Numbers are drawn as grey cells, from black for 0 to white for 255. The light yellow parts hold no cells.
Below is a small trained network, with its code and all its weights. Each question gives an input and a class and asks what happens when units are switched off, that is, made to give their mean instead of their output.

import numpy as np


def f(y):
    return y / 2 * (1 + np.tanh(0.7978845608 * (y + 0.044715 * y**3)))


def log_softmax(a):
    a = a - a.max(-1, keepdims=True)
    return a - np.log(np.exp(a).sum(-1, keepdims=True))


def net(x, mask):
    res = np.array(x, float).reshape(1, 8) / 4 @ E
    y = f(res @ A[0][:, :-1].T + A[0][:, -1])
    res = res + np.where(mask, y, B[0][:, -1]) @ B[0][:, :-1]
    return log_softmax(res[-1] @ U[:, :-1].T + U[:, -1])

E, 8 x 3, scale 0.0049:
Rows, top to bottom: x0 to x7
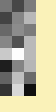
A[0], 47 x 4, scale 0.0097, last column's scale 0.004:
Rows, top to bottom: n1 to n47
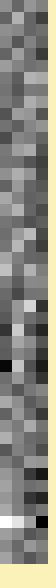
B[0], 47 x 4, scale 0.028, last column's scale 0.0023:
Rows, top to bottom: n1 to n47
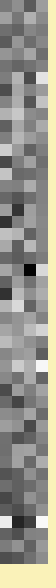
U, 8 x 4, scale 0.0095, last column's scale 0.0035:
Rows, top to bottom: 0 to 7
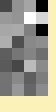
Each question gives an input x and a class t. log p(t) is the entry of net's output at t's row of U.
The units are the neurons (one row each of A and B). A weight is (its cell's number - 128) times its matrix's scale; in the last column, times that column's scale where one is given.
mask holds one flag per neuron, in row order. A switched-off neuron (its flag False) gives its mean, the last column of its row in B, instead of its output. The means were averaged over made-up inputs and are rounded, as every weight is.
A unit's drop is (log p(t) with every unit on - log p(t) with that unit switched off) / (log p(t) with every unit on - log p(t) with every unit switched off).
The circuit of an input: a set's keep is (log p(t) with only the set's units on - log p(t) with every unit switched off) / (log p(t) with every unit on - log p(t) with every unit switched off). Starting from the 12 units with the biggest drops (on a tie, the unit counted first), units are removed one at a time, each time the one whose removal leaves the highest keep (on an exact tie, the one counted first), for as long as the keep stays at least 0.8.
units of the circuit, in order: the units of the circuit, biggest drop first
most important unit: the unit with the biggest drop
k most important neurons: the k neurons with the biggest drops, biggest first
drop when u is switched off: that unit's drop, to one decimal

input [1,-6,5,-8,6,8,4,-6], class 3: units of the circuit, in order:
[n44; n31; n25]
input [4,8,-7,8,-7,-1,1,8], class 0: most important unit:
n25
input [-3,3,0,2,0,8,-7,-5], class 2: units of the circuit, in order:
[n26; n20]
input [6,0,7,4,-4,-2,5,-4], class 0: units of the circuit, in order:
[n44; n25]
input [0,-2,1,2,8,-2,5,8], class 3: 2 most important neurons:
[n44; n15]
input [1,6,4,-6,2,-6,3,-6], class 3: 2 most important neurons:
[n44; n25]
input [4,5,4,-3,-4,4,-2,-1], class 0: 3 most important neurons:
[n23; n44; n25]
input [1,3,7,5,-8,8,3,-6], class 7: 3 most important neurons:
[n7; n9; n26]
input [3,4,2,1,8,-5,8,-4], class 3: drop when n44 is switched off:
0.2
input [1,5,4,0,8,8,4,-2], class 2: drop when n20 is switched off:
0.0
